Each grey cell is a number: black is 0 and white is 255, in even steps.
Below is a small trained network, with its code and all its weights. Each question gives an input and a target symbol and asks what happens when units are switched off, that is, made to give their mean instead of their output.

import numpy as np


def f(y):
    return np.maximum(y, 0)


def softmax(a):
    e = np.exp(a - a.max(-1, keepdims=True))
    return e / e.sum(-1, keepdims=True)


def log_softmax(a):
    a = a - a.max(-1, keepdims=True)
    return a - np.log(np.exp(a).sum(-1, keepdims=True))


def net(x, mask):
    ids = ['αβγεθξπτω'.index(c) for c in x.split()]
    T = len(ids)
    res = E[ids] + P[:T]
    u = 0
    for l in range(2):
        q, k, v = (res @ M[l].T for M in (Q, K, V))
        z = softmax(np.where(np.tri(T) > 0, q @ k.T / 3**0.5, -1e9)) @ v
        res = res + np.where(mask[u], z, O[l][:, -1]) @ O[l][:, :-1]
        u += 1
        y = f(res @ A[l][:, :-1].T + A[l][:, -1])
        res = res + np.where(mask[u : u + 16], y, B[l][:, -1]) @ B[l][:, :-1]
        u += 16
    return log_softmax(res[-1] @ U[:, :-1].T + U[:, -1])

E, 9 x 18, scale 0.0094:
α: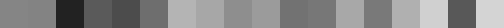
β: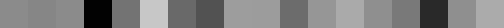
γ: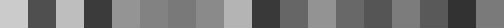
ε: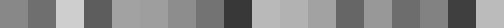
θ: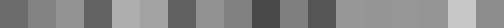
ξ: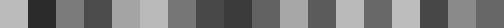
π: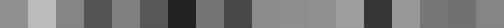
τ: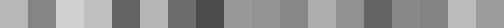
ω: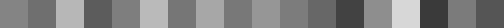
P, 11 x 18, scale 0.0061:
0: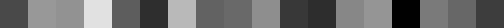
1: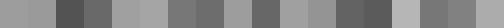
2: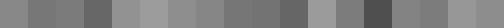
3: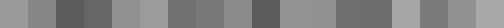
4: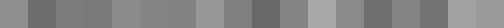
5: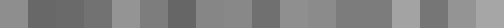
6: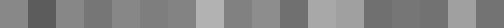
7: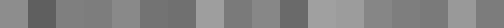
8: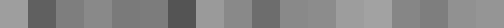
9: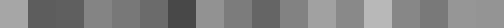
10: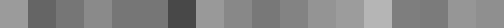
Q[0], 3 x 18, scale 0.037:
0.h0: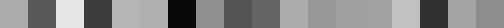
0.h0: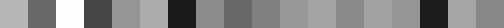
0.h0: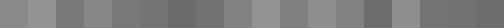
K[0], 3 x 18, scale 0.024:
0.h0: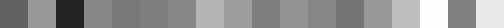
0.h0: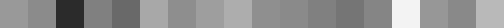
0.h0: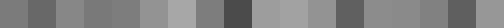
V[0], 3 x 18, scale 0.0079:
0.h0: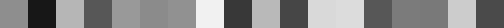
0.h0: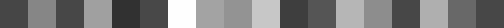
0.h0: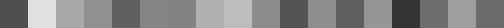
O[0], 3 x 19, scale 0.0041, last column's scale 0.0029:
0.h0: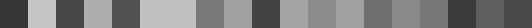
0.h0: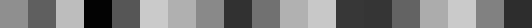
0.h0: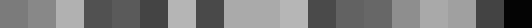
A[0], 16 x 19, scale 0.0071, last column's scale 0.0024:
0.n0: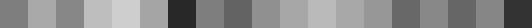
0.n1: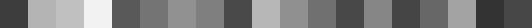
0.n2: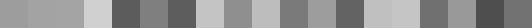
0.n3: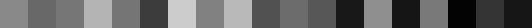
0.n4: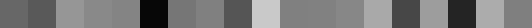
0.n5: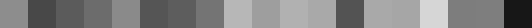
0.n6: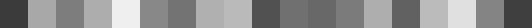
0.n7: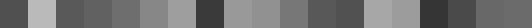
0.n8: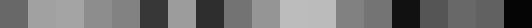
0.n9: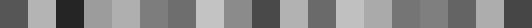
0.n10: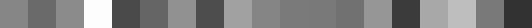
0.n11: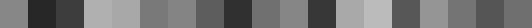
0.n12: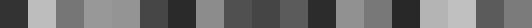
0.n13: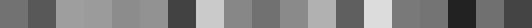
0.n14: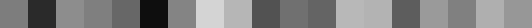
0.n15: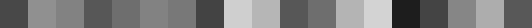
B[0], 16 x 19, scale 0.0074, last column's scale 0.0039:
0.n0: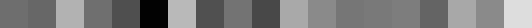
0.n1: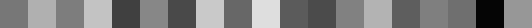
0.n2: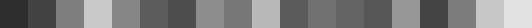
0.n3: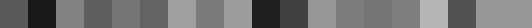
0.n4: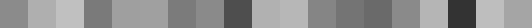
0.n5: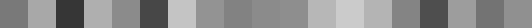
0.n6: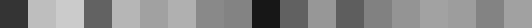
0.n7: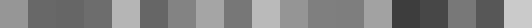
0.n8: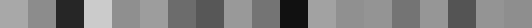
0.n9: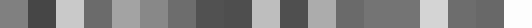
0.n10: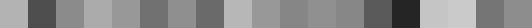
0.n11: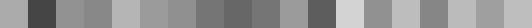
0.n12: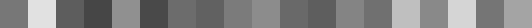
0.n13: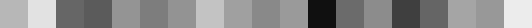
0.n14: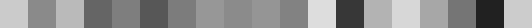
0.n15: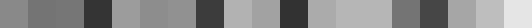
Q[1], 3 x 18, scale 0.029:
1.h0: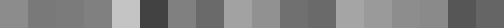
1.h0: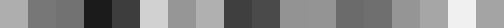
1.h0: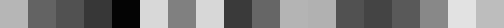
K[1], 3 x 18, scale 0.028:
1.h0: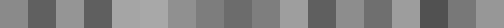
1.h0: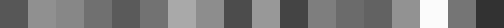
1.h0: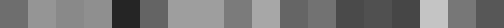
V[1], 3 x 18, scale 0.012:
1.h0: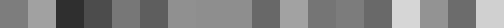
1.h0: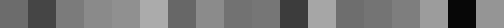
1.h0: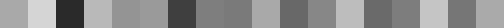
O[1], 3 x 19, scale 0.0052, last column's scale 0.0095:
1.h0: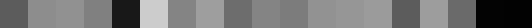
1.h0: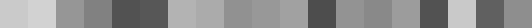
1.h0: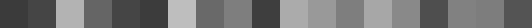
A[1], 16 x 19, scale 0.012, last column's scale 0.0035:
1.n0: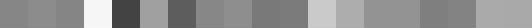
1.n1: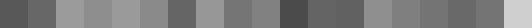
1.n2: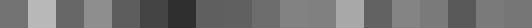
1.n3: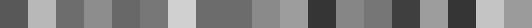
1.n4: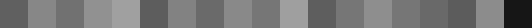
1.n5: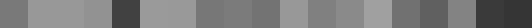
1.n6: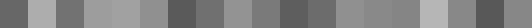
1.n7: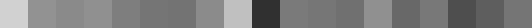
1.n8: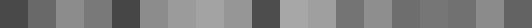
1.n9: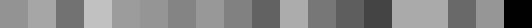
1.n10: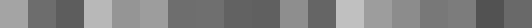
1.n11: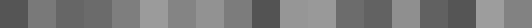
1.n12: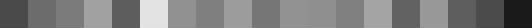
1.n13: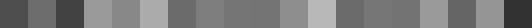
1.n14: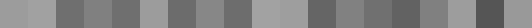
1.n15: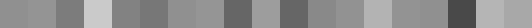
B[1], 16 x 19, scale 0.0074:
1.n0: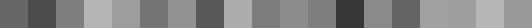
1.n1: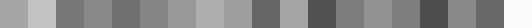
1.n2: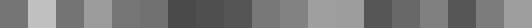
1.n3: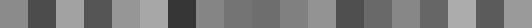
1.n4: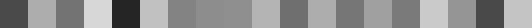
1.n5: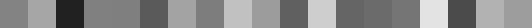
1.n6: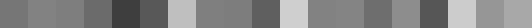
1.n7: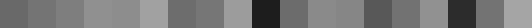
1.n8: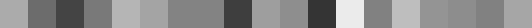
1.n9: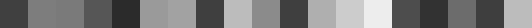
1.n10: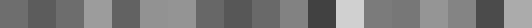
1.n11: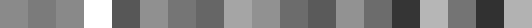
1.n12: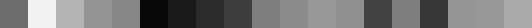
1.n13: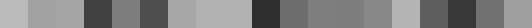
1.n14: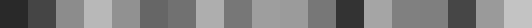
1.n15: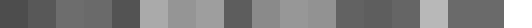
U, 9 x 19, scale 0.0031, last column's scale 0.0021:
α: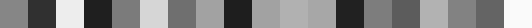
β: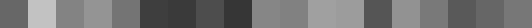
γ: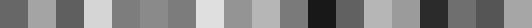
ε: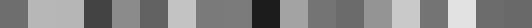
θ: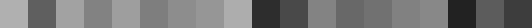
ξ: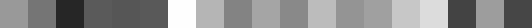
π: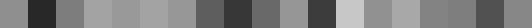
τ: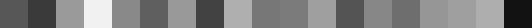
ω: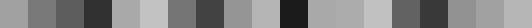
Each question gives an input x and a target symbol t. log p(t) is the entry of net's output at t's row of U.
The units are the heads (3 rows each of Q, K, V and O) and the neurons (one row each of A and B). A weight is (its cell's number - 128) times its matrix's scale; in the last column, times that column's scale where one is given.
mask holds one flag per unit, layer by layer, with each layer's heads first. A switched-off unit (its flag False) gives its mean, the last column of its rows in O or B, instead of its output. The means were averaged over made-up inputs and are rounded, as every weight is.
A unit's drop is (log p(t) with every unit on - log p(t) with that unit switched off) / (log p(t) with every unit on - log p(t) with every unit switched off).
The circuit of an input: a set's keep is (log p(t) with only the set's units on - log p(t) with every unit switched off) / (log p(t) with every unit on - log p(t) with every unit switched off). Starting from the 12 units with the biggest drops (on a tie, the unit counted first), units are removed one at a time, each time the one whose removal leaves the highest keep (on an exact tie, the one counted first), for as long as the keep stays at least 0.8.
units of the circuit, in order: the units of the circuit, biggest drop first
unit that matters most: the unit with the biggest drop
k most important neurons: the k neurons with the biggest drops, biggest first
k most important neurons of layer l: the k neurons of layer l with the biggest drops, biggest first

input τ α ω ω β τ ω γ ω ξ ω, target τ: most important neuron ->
(0.n1)
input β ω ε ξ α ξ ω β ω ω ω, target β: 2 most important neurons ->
(1.n12; 0.n9)
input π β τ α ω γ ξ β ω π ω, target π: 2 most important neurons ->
(1.n8; 0.n12)
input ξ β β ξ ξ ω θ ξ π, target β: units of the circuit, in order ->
(1.n2; 0.n12; 0.h0)
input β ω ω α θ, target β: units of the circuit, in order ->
(1.n12; 1.h0; 0.h0; 0.n9)
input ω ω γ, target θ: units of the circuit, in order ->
(1.n7; 0.h0; 0.n3; 0.n14)
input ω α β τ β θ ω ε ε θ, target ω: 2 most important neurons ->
(1.n9; 0.n1)
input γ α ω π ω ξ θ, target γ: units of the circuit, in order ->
(0.h0; 1.h0; 0.n3)
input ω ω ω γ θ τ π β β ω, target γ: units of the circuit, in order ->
(0.n2; 1.n1; 0.h0)
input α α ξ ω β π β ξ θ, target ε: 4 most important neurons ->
(0.n6; 1.n6; 0.n12; 1.n15)
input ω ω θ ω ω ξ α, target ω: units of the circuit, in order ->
(0.h0; 1.h0; 1.n9; 0.n3)
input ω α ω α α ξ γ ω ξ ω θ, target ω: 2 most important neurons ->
(0.n1; 1.n9)
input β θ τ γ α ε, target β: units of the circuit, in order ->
(0.h0; 1.h0; 1.n12; 0.n9)
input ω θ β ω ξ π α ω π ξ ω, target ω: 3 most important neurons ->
(0.n1; 1.n9; 0.n3)
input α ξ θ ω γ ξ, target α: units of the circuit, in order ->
(0.h0)
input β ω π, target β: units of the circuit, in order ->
(1.n2; 0.h0; 0.n12)
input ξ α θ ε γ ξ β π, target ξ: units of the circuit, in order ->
(0.h0; 1.h0; 1.n5)
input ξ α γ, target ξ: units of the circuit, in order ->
(1.h0; 1.n5; 0.h0)
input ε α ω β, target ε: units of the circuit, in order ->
(1.h0; 0.n8; 0.n4)
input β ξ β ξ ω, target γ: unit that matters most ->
0.n2
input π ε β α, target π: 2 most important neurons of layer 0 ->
(0.n12; 0.n8)
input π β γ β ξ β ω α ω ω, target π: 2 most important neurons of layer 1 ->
(1.n8; 1.n11)
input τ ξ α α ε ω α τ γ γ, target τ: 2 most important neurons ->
(0.n1; 0.n10)
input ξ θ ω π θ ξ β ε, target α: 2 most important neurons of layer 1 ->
(1.n15; 1.n3)
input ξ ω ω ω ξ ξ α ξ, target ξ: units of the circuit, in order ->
(1.h0; 1.n5; 0.h0)
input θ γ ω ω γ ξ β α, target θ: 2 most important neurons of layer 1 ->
(1.n13; 1.n11)
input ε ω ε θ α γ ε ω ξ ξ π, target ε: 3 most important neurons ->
(0.n8; 0.n1; 0.n4)
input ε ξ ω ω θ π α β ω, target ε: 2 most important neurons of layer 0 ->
(0.n1; 0.n8)
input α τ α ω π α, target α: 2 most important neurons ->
(0.n9; 1.n15)
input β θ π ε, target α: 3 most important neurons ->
(0.n4; 1.n3; 1.n15)
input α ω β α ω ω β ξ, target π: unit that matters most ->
1.n10
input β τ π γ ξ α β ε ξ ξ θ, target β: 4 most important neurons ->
(1.n12; 0.n9; 0.n5; 1.n5)
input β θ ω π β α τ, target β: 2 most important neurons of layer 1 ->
(1.n12; 1.n8)
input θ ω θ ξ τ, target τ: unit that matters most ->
1.n0
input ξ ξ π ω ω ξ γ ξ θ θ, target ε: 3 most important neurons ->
(0.n6; 1.n6; 0.n12)
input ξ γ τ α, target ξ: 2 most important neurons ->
(1.n5; 0.n9)
